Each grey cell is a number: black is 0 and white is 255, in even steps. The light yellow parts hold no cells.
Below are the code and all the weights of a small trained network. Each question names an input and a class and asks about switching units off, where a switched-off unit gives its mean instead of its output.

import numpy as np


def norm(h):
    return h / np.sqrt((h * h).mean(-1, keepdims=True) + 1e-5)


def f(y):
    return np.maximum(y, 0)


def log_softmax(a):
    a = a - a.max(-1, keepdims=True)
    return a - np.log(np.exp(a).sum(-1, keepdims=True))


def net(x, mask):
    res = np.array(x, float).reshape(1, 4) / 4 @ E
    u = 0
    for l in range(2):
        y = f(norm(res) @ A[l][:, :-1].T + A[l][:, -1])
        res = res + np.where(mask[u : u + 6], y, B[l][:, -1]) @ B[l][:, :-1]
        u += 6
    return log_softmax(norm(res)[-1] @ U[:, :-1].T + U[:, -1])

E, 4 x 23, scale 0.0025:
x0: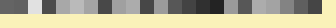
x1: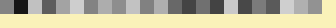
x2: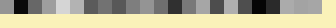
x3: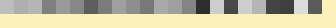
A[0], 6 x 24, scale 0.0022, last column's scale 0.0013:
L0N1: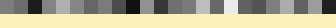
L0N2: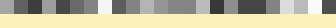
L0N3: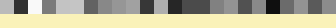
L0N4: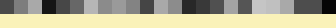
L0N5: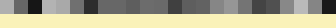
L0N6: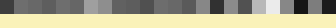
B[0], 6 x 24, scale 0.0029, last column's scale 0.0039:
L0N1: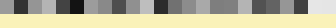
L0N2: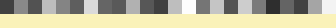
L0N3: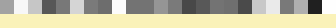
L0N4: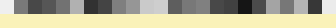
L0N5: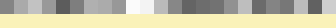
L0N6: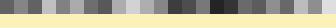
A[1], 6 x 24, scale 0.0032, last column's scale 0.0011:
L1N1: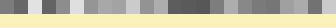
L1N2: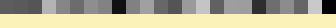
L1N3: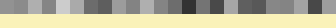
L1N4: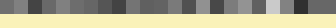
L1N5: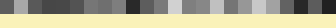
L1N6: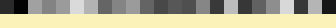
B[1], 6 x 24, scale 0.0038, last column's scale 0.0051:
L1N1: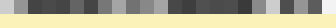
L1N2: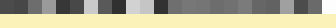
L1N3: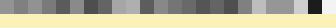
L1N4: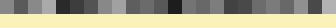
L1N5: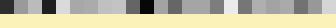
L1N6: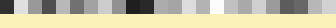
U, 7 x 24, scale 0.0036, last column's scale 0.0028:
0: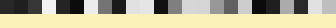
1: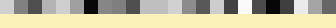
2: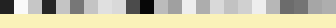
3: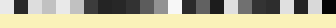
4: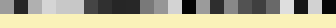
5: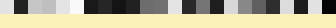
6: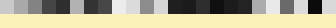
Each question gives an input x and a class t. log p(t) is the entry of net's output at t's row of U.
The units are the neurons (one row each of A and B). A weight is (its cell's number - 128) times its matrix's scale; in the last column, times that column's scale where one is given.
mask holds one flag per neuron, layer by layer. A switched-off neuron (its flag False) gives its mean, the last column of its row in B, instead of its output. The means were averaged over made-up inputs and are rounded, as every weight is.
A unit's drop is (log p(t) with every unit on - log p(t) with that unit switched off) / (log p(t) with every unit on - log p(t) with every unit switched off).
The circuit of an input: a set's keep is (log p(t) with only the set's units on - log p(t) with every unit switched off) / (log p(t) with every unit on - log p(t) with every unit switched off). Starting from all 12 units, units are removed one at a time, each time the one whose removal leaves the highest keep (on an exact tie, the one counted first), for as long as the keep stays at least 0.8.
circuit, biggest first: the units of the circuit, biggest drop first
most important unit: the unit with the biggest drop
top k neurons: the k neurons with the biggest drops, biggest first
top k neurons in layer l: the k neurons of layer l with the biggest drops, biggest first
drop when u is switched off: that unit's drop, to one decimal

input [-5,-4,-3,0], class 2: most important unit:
L1N5
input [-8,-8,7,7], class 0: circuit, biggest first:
(L0N3; L1N2)
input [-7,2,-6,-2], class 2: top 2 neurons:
(L1N5; L0N1)
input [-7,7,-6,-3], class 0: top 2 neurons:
(L0N3; L0N2)
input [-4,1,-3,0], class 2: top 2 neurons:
(L0N1; L1N5)
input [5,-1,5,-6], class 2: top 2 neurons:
(L1N6; L0N3)
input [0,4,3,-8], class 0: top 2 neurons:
(L1N2; L0N1)
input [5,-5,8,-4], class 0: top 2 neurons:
(L0N1; L1N2)
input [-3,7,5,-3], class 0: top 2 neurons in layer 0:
(L0N2; L0N1)
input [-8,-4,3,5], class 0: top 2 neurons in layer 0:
(L0N3; L0N4)
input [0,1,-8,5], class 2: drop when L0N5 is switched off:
0.1
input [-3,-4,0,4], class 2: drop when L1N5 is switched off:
0.2
